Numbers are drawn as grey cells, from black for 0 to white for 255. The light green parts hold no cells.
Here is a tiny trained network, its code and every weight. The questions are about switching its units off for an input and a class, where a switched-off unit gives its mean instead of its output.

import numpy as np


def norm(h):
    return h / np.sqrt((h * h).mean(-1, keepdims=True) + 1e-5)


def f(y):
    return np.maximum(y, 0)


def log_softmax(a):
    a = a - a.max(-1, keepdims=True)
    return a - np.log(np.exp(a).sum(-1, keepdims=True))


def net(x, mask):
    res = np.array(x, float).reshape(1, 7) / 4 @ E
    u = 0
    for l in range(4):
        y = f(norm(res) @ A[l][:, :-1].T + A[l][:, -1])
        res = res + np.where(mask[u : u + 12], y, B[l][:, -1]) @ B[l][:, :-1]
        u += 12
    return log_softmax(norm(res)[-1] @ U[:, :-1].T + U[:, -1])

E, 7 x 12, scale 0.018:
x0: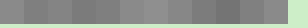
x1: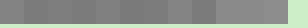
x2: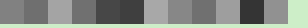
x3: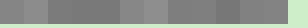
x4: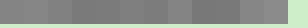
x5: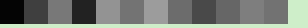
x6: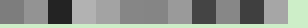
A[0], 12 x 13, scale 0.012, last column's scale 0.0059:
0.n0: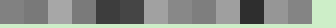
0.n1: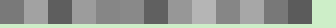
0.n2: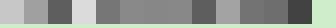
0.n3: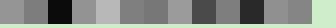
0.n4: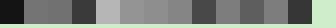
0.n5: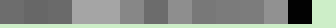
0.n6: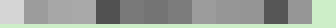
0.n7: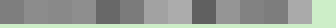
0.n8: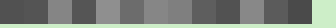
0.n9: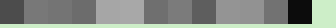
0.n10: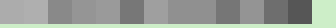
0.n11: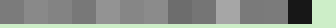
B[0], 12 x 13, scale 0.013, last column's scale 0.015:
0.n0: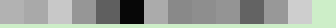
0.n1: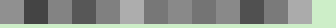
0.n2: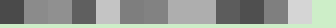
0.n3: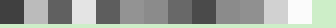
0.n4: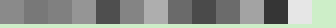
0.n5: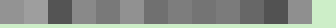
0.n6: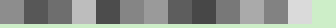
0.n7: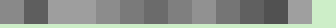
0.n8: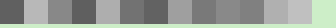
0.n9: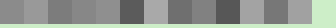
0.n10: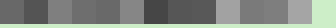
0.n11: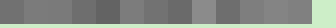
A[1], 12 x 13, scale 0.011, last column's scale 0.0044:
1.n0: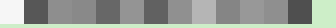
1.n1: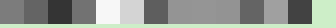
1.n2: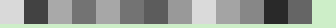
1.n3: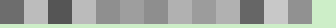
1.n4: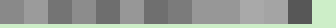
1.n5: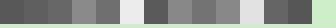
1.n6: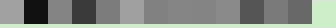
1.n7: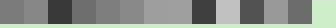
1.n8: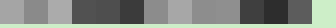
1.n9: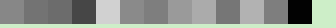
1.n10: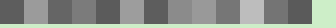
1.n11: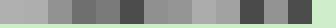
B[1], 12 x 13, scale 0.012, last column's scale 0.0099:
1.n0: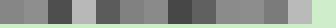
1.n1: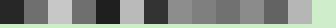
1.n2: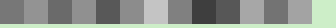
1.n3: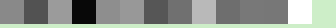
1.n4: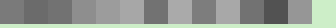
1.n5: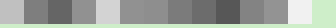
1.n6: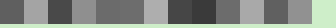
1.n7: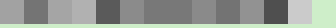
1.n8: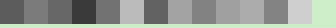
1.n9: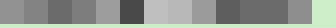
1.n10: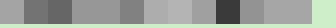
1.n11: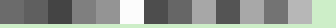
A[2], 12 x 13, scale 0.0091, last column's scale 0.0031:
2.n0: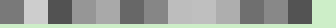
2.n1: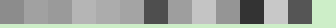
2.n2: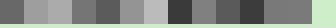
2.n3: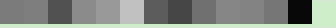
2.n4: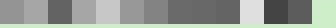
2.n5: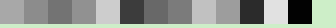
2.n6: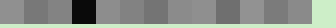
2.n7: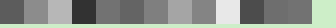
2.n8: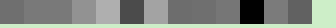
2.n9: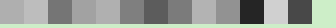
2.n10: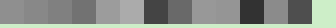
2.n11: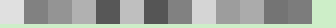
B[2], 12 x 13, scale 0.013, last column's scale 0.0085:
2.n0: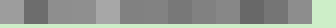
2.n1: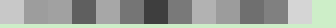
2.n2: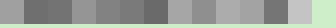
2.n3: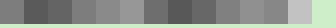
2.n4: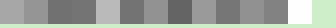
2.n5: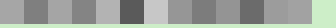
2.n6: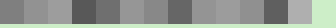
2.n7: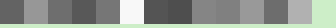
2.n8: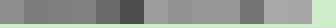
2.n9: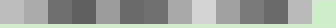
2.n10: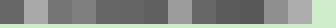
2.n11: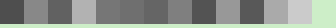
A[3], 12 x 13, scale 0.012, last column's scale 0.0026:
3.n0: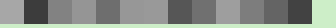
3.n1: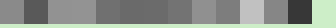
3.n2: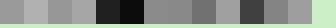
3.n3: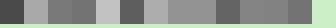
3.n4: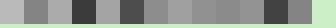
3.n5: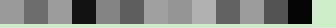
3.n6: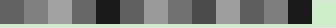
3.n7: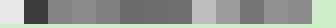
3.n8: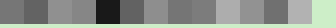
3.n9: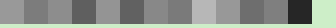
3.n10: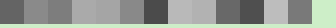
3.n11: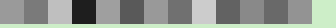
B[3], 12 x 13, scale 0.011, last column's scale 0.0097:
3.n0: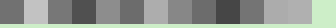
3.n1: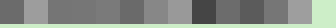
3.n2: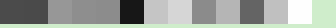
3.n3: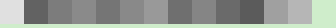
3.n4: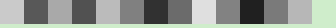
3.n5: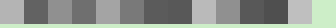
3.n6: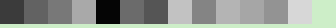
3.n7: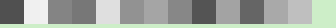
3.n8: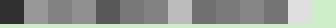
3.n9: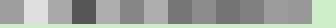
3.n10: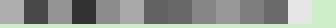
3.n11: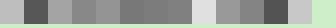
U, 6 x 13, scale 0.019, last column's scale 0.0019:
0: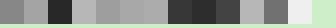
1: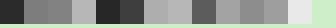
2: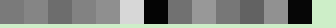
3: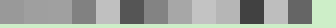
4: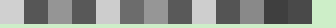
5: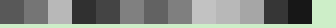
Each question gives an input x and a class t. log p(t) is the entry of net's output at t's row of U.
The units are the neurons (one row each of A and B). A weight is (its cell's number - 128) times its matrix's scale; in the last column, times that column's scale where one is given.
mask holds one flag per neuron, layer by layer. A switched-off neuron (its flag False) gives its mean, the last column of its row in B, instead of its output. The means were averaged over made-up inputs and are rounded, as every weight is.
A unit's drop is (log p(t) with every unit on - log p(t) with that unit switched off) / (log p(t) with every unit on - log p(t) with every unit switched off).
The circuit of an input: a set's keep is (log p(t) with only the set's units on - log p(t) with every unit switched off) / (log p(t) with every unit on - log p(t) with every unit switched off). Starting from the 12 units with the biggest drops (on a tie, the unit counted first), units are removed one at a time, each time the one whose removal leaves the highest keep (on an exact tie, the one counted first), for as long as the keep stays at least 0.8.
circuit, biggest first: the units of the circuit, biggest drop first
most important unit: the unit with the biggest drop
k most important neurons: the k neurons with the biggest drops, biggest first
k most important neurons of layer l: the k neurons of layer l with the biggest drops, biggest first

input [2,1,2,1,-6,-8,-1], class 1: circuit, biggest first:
0.n6
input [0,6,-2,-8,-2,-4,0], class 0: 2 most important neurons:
0.n3, 0.n6
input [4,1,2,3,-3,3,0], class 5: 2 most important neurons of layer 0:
0.n3, 0.n6
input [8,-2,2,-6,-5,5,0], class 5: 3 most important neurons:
0.n3, 0.n6, 1.n8
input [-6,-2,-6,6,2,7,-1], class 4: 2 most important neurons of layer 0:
0.n3, 0.n6
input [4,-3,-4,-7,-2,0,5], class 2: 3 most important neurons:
0.n6, 1.n3, 0.n4
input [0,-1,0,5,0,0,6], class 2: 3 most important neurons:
0.n0, 1.n3, 0.n6
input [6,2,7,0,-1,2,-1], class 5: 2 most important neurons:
0.n3, 1.n8
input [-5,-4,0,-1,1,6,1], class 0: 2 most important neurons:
0.n0, 1.n3
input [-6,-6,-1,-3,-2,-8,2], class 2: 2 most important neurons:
0.n0, 0.n2
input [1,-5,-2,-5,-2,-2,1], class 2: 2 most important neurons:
0.n4, 0.n2
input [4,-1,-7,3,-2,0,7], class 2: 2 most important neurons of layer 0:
0.n6, 0.n4
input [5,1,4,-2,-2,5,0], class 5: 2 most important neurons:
0.n3, 0.n6
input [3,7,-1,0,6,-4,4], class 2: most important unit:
0.n0
